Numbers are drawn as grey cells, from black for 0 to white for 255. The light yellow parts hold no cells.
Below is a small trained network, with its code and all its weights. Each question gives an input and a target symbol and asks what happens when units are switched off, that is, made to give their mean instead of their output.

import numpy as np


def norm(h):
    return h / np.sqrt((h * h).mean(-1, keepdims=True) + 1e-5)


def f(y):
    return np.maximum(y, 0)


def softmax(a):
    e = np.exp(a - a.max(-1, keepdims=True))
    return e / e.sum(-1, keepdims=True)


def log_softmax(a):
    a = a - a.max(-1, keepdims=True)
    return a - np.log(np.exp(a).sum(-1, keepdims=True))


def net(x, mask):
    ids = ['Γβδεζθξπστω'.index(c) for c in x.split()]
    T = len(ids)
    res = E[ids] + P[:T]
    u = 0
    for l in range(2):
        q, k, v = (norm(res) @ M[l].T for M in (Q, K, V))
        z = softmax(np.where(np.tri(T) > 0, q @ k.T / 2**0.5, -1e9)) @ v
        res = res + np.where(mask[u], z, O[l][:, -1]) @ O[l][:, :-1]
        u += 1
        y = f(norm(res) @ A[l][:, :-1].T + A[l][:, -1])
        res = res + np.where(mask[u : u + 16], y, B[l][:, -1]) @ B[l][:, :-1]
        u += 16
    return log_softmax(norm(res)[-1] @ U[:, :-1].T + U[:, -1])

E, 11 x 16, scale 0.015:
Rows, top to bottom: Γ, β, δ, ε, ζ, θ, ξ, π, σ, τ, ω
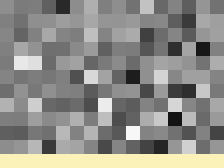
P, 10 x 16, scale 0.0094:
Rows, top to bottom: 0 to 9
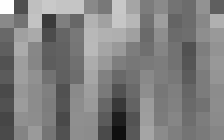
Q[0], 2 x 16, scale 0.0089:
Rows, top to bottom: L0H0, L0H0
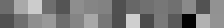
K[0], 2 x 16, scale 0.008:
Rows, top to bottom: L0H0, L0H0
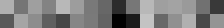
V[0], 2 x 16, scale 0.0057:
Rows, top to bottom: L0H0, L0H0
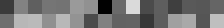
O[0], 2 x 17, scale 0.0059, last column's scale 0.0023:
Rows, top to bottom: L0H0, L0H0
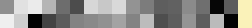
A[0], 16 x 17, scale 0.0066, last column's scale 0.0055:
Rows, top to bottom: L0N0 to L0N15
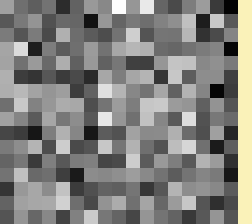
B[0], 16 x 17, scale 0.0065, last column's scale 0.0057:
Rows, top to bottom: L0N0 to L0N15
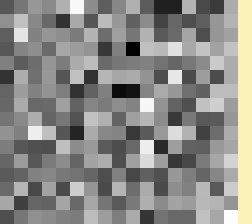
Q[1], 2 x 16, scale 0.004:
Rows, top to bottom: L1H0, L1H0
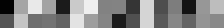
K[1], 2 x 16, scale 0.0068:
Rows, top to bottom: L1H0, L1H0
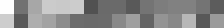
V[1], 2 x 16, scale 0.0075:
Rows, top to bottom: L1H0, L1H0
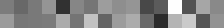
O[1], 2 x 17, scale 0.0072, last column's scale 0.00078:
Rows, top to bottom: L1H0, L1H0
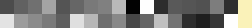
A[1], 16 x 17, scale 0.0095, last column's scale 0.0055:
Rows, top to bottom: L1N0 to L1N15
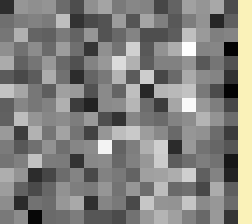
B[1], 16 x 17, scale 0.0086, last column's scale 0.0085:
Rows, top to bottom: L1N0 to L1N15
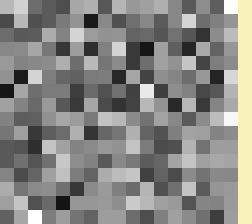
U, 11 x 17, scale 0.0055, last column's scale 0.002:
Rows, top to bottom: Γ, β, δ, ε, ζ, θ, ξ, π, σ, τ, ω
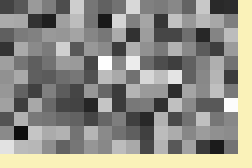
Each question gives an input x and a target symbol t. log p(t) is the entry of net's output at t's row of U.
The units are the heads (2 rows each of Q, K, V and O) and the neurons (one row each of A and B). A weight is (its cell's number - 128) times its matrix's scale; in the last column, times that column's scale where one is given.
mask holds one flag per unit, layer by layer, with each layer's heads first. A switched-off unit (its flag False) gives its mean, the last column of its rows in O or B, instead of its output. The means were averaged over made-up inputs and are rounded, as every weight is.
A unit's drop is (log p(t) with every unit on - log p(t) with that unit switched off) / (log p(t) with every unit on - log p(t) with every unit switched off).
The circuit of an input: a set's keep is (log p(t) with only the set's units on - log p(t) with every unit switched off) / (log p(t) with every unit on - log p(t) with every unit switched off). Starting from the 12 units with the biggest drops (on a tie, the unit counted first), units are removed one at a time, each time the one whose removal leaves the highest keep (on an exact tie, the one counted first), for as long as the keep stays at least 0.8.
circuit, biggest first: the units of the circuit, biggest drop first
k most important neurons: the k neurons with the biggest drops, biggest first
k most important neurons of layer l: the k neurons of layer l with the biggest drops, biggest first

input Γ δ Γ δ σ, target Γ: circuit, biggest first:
L0H0, L1H0, L1N5, L1N0
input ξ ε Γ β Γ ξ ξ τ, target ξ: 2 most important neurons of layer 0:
L0N6, L0N15
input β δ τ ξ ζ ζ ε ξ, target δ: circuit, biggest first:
L0H0, L1N2, L0N12
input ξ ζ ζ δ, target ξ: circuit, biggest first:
L1H0, L1N7
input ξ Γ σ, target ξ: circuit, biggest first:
L1N7, L1H0
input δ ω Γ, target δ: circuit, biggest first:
L1H0
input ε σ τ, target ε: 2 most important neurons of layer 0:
L0N9, L0N11
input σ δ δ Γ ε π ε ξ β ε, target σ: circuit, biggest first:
L1H0, L1N3
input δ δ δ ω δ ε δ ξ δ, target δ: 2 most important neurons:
L0N0, L1N5
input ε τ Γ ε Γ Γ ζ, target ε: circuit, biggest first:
L1H0, L1N6
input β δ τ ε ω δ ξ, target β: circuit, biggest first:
L0H0, L0N3
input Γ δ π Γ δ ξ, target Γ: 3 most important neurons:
L1N5, L1N0, L0N13
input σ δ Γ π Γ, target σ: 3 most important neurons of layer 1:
L1N3, L1N7, L1N6
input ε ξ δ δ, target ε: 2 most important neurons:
L1N6, L0N6
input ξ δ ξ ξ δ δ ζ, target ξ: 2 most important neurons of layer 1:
L1N7, L1N5
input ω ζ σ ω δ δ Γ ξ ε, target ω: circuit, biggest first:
L1H0
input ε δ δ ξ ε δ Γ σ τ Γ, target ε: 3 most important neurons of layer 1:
L1N6, L1N0, L1N5
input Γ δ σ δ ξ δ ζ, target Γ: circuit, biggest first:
L0H0, L1H0, L1N5, L0N13
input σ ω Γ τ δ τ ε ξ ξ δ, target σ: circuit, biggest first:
L1H0, L1N3
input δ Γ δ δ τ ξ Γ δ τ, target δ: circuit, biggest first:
L1H0
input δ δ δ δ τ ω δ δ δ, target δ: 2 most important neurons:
L0N0, L1N0
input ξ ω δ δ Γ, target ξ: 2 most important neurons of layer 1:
L1N7, L1N15
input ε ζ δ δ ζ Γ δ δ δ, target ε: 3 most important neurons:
L1N6, L0N11, L1N0
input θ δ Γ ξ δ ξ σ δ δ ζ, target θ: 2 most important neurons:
L1N14, L0N9
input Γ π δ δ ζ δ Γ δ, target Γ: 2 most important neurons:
L1N0, L1N5
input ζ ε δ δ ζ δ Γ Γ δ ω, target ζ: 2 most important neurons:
L1N12, L0N1
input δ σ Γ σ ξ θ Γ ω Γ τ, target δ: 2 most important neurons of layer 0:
L0N2, L0N11
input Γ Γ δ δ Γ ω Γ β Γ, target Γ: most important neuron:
L1N0
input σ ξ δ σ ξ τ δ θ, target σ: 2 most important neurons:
L1N3, L1N6
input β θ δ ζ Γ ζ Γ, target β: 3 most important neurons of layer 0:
L0N15, L0N5, L0N3
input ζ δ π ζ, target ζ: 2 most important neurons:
L1N12, L1N0
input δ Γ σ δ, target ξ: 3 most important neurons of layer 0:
L0N11, L0N5, L0N13
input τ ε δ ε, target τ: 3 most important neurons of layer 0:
L0N6, L0N14, L0N0
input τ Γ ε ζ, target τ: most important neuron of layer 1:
L1N0
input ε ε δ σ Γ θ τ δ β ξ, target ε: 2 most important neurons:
L1N6, L0N11
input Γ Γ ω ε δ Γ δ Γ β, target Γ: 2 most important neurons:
L1N0, L1N5
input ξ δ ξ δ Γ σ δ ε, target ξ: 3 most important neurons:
L1N7, L0N6, L0N0
